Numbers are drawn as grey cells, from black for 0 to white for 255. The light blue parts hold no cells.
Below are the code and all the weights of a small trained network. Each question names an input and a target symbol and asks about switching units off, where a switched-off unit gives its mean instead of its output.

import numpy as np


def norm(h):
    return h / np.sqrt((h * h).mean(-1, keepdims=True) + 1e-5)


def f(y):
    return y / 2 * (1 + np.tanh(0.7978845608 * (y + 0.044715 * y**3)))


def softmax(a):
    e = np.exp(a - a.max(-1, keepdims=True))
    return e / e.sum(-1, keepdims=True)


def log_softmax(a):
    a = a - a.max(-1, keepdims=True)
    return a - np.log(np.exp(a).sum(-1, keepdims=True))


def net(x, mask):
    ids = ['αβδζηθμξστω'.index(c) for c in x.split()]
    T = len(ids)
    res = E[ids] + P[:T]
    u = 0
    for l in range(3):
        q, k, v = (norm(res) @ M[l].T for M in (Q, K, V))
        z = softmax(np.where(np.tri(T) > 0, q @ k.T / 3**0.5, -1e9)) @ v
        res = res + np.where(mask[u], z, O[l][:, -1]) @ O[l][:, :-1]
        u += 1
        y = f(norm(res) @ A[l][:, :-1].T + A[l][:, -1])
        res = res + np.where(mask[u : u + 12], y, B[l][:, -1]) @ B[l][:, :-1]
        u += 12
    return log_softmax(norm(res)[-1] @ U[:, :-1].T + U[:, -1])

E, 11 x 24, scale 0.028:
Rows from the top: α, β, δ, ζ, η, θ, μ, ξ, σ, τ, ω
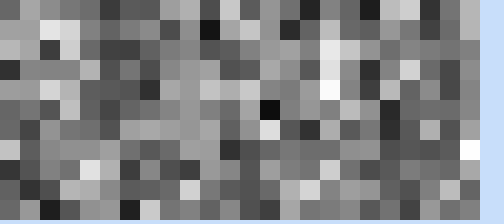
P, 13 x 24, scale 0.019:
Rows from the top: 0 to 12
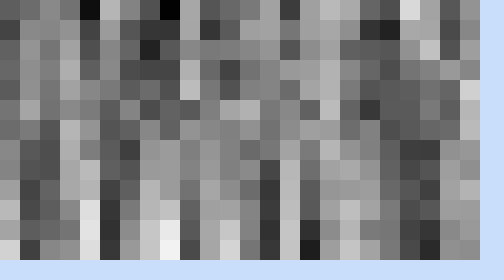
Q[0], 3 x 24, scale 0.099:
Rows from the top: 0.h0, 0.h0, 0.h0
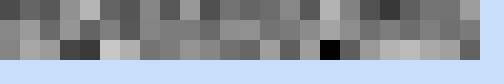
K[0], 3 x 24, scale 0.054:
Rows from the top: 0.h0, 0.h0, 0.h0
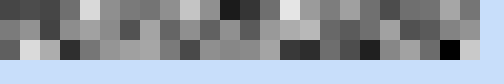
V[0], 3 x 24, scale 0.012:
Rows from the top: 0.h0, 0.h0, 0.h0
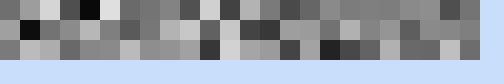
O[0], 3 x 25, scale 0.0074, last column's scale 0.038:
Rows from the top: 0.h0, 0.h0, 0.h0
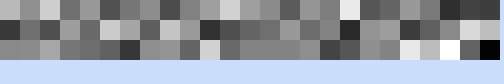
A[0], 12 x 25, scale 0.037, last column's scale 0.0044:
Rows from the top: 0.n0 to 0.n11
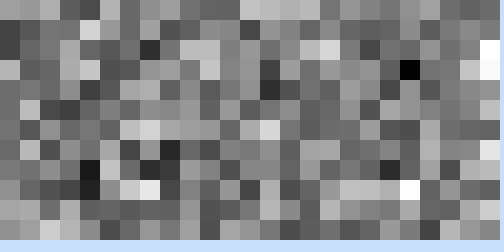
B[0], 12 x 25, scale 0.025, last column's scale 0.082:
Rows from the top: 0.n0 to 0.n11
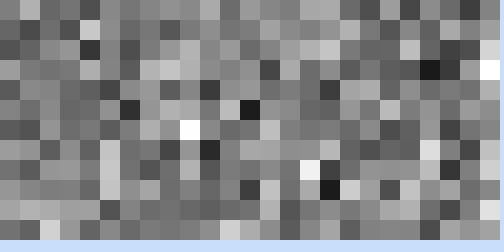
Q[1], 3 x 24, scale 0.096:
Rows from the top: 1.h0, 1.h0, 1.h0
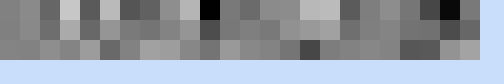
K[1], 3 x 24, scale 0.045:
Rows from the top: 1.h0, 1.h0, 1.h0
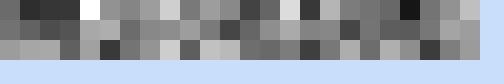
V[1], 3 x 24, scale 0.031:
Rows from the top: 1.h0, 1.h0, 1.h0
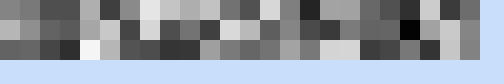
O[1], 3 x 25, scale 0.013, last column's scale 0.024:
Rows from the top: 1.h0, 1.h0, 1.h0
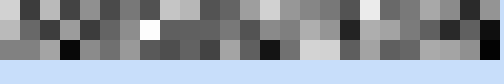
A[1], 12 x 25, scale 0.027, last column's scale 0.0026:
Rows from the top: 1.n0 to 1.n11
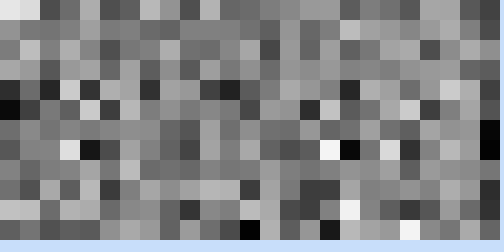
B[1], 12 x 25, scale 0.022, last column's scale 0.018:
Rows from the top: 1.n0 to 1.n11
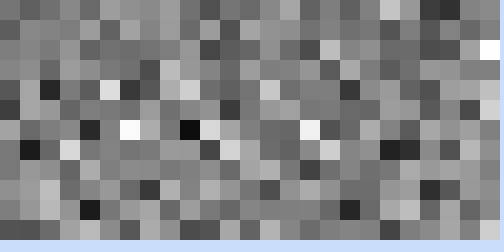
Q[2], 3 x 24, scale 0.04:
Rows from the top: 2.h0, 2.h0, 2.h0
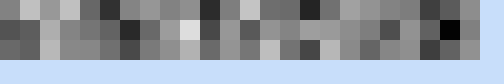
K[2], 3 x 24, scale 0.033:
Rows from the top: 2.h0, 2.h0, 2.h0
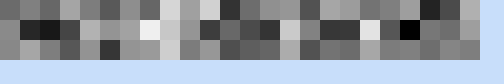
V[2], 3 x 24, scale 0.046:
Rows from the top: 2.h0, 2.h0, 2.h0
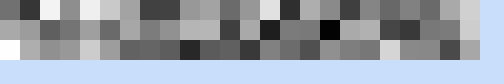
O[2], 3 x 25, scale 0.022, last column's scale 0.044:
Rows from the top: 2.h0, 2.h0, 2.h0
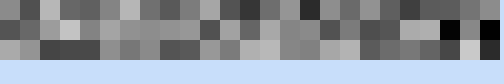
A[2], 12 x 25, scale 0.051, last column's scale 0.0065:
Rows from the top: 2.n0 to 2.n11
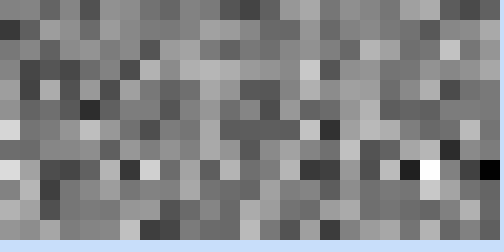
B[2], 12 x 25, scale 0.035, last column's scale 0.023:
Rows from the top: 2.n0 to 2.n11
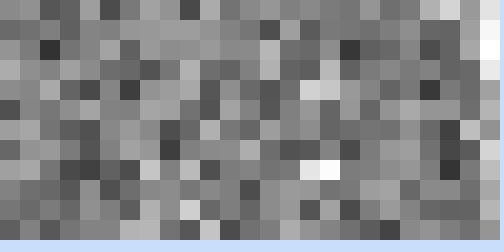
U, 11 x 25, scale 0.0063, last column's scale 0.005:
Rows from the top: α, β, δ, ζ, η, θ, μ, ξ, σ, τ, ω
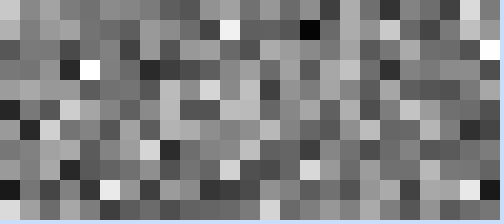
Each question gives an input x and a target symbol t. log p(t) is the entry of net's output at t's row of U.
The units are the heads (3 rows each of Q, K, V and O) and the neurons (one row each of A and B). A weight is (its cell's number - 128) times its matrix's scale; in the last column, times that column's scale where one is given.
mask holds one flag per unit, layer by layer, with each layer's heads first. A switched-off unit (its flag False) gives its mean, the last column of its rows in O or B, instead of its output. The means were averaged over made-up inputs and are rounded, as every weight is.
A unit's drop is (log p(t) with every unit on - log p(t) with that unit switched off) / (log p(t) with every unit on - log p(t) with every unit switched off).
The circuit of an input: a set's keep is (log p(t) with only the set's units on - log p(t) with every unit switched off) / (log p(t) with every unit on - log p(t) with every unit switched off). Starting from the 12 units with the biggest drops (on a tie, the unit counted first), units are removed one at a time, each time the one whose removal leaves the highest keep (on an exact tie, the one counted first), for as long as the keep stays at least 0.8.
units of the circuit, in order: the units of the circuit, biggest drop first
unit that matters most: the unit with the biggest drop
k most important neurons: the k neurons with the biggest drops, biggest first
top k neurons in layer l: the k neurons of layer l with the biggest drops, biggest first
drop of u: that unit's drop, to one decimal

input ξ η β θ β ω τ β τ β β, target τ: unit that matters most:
0.h0
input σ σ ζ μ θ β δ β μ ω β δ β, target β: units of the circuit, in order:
0.n2, 0.n7
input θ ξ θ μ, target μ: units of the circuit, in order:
0.n6, 1.h0, 2.h0
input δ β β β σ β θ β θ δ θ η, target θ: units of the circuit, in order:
2.h0, 0.n10, 0.n4
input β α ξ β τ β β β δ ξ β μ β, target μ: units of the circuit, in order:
1.h0, 2.h0, 0.n6
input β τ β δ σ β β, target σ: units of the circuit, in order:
0.n1, 1.h0
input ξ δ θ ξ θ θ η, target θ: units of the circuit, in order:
2.h0, 0.n4, 0.n11, 0.n10
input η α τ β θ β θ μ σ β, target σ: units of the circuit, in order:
1.h0, 0.n1
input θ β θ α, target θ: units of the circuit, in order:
0.n4, 2.h0, 1.h0
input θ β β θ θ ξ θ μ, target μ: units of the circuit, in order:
0.n6, 1.h0
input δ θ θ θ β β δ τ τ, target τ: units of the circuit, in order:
0.h0, 1.n4, 0.n10
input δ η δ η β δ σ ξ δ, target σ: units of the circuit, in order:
1.h0, 0.n1
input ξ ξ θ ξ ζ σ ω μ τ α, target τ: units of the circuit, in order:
0.h0, 0.n3, 1.n4
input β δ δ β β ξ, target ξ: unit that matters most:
2.n7
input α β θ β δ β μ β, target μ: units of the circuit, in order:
0.n6, 1.h0, 2.h0
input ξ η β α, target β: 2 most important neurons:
0.n5, 1.n11
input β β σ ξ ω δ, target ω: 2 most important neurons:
0.n10, 0.n11
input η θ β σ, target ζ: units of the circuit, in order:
0.n1, 1.h0
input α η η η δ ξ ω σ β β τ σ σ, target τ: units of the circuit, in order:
0.h0, 1.n4
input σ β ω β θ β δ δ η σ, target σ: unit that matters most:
1.h0
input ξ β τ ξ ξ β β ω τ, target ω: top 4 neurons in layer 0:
0.n2, 0.n5, 0.n3, 0.n1
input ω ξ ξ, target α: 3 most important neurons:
0.n8, 2.n6, 0.n3
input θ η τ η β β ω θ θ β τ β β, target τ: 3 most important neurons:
0.n10, 0.n2, 1.n4
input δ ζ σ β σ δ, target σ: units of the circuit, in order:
0.n1, 1.h0
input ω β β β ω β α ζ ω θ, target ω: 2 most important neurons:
2.n3, 0.n2
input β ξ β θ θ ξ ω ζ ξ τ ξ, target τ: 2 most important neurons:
1.n4, 0.n10
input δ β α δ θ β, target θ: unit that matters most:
2.h0
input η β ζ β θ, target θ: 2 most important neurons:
0.n4, 0.n3
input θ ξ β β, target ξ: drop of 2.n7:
-0.1
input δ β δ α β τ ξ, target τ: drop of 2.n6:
-0.1
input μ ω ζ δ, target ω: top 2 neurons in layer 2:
2.n1, 2.n0
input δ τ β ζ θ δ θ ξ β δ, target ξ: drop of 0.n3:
0.9
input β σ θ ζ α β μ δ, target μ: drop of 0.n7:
0.1
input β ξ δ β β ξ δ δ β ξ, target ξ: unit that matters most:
2.h0
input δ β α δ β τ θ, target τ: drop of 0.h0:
1.3
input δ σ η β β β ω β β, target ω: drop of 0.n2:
0.2
